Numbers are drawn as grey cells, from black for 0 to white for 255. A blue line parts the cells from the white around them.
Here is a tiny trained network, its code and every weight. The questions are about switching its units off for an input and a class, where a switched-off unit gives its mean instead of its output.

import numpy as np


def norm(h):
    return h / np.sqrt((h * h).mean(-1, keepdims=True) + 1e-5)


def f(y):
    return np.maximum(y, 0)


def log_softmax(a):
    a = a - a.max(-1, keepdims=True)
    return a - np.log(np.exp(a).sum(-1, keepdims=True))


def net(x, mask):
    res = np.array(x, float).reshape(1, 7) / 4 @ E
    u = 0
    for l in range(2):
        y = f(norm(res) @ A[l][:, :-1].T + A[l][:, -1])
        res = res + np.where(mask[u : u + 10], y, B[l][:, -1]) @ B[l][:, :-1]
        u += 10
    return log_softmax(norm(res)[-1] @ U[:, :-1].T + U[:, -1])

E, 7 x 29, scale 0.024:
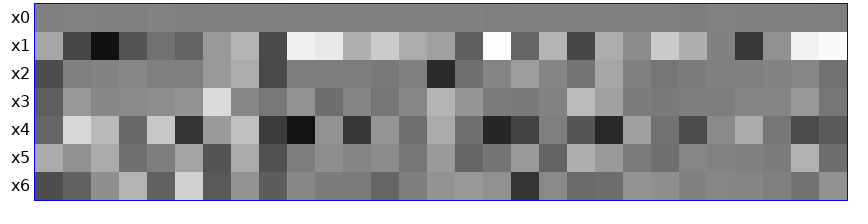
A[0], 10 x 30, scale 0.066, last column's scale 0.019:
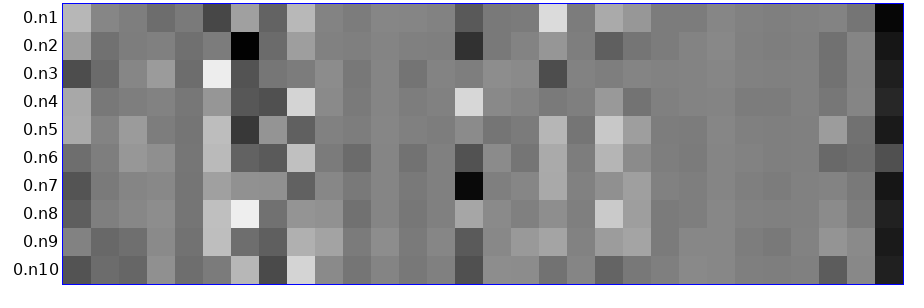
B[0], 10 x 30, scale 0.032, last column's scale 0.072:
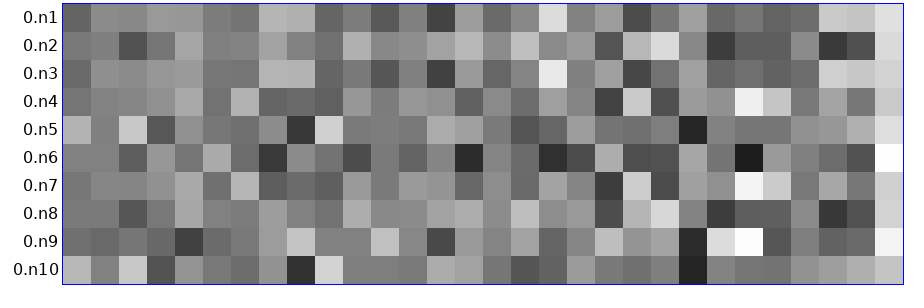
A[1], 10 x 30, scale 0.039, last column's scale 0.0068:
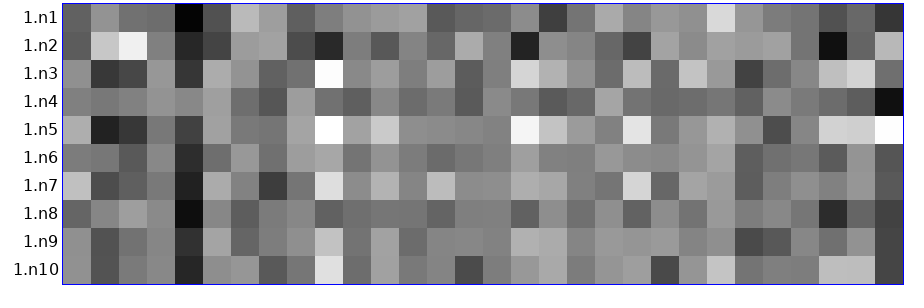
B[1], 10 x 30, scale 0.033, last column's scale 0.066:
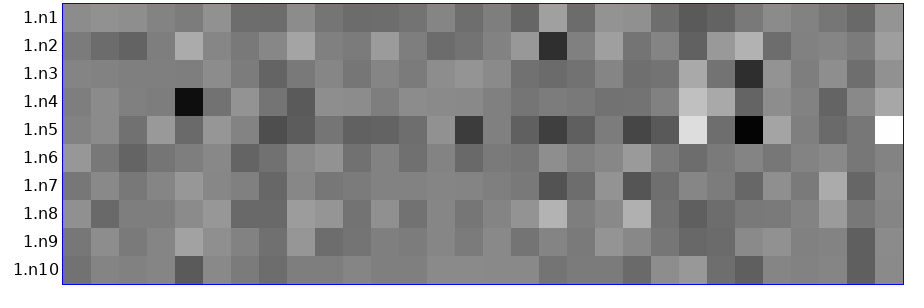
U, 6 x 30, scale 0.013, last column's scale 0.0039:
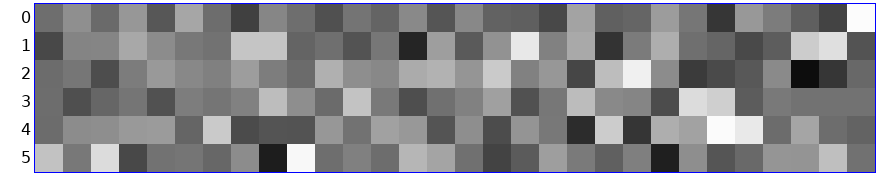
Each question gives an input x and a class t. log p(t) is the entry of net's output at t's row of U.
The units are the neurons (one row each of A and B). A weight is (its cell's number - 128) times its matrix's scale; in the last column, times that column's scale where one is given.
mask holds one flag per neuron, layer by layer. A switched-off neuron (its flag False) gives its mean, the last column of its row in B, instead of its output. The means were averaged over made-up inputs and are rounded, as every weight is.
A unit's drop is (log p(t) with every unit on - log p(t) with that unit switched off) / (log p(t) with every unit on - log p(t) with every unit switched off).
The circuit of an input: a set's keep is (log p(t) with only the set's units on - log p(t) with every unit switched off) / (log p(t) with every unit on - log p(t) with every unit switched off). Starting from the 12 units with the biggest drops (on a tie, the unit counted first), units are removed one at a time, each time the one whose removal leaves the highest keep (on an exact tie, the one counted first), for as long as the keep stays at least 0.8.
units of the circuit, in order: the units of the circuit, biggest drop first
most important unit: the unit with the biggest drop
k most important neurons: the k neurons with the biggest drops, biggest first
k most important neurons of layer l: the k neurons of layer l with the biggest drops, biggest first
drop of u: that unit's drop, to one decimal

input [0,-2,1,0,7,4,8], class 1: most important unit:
0.n6
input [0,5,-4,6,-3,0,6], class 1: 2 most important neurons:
(0.n3 0.n2)
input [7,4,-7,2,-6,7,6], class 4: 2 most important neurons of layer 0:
(0.n4 0.n1)
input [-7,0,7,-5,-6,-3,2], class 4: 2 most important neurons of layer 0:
(0.n7 0.n8)
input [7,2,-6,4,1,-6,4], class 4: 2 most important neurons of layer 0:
(0.n4 0.n5)
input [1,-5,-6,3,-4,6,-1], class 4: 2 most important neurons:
(0.n4 0.n10)
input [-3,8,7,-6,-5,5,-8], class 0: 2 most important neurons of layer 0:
(0.n3 0.n4)
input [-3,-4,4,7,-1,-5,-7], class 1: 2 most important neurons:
(0.n1 0.n2)
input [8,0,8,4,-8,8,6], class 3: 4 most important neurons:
(0.n9 0.n4 0.n10 0.n1)
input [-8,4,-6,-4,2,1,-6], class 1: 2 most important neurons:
(0.n1 0.n7)
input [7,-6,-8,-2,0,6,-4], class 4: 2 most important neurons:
(0.n4 1.n5)
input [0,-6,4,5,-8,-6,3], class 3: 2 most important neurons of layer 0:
(0.n9 0.n6)
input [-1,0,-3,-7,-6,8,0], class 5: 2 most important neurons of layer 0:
(0.n5 0.n8)
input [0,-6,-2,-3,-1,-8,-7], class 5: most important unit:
0.n10
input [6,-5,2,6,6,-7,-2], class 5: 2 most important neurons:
(0.n2 0.n9)
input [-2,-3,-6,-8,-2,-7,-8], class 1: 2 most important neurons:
(0.n1 0.n8)
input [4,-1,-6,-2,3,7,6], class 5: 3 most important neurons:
(0.n5 0.n1 0.n7)
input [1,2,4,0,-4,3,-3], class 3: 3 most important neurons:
(0.n9 0.n4 0.n3)
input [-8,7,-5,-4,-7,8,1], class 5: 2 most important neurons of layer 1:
(1.n5 1.n2)
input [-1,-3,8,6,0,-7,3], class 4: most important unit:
0.n7
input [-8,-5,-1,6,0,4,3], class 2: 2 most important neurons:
(0.n8 1.n5)
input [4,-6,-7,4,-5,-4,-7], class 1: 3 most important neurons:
(0.n1 0.n7 1.n5)
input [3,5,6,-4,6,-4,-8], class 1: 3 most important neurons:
(0.n9 0.n6 0.n7)
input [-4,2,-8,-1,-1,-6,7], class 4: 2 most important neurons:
(0.n4 0.n1)
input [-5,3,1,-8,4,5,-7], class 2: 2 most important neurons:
(0.n2 0.n3)
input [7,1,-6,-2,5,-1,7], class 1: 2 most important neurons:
(0.n3 0.n7)
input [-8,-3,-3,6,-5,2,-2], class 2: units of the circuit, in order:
(0.n8)
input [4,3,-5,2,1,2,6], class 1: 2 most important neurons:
(0.n3 0.n7)
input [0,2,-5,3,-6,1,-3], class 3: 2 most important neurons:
(0.n9 0.n7)
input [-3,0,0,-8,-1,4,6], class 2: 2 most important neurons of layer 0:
(0.n2 0.n1)
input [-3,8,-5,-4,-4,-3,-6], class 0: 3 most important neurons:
(1.n5 0.n3 0.n7)
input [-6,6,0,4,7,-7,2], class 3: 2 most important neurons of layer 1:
(1.n5 1.n2)
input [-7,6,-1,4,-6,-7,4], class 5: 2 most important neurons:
(0.n10 0.n6)
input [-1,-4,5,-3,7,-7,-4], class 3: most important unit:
1.n2
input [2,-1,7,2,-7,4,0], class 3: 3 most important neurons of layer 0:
(0.n9 0.n4 0.n6)
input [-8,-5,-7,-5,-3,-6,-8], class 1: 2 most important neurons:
(0.n1 0.n7)
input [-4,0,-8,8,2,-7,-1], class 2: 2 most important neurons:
(0.n8 0.n7)
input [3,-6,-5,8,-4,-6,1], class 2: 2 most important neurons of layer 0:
(0.n8 0.n5)
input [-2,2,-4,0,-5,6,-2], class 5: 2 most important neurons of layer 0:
(0.n5 0.n7)
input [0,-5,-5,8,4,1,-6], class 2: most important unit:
0.n8
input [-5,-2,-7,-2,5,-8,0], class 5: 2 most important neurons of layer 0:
(0.n10 0.n7)
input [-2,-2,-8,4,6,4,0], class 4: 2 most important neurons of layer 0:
(0.n4 0.n9)
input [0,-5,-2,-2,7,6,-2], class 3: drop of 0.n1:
0.1
